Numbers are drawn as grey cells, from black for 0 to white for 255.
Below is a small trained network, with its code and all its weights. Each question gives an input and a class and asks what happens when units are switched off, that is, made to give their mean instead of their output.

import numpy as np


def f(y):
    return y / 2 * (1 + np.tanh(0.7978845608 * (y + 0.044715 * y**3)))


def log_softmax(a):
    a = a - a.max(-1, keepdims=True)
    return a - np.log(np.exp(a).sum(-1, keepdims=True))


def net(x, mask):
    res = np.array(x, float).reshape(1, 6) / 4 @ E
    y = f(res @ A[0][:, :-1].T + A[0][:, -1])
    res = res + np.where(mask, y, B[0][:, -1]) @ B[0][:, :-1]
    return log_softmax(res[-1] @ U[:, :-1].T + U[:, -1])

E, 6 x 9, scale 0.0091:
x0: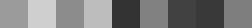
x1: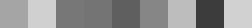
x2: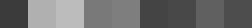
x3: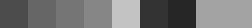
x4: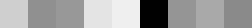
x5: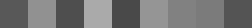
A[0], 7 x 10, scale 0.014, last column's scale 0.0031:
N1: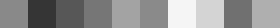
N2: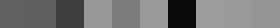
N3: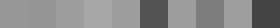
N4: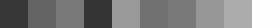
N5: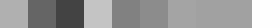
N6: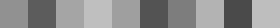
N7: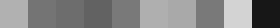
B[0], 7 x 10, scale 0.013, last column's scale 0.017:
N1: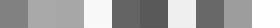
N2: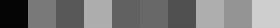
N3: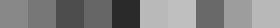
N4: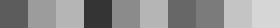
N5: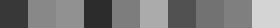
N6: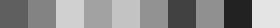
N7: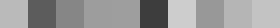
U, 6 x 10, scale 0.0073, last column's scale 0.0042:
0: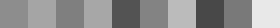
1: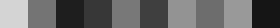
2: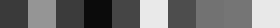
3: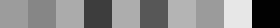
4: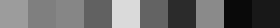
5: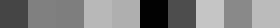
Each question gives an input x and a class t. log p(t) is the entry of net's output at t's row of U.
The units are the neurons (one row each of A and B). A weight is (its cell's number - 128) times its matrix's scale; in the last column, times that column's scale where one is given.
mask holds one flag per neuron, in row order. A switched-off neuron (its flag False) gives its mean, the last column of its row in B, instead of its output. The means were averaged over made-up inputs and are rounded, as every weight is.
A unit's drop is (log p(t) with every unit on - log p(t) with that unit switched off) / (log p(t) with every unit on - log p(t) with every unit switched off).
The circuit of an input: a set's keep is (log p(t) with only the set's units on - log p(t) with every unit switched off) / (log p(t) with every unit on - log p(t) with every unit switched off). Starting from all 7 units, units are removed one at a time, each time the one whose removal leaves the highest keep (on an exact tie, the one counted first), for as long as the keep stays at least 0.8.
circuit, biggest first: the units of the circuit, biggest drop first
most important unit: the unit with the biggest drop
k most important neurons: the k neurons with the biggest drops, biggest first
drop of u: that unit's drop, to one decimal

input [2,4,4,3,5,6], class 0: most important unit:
N3
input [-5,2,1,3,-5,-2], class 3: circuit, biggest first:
(N5 N4)
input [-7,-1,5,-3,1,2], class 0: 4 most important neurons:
(N2 N1 N7 N5)
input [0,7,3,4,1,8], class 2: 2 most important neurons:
(N1 N7)
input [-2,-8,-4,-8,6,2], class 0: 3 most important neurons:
(N1 N2 N7)
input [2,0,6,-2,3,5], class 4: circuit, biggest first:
(N1 N2)
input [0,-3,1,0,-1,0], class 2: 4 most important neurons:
(N1 N7 N6 N2)
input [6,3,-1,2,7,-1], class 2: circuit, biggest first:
(N1 N3)
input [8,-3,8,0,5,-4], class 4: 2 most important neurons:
(N1 N6)
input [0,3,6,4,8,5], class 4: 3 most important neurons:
(N6 N1 N2)
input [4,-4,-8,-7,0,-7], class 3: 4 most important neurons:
(N7 N5 N3 N6)
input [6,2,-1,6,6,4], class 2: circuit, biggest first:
(N3 N1)
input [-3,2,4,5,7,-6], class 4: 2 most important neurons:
(N6 N1)
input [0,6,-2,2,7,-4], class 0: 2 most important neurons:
(N3 N4)
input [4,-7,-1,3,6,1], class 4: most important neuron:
(N6)
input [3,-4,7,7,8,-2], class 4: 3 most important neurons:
(N6 N1 N7)
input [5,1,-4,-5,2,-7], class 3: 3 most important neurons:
(N7 N1 N5)
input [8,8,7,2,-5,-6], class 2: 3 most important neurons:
(N1 N7 N6)
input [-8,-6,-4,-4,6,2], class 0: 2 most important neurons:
(N1 N2)
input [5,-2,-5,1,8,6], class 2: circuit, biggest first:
(N5)
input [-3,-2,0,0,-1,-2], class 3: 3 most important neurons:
(N2 N4 N6)
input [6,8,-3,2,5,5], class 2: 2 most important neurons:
(N1 N5)
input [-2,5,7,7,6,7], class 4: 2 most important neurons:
(N1 N6)
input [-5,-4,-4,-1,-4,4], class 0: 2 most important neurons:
(N1 N6)
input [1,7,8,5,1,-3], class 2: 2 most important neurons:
(N1 N7)
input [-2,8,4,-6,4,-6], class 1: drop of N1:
0.4
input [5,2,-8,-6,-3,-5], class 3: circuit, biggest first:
(N7)
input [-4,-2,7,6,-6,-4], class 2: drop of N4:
0.2
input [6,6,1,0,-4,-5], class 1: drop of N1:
0.5
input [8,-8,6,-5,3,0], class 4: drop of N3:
0.0
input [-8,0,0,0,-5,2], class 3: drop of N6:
0.1
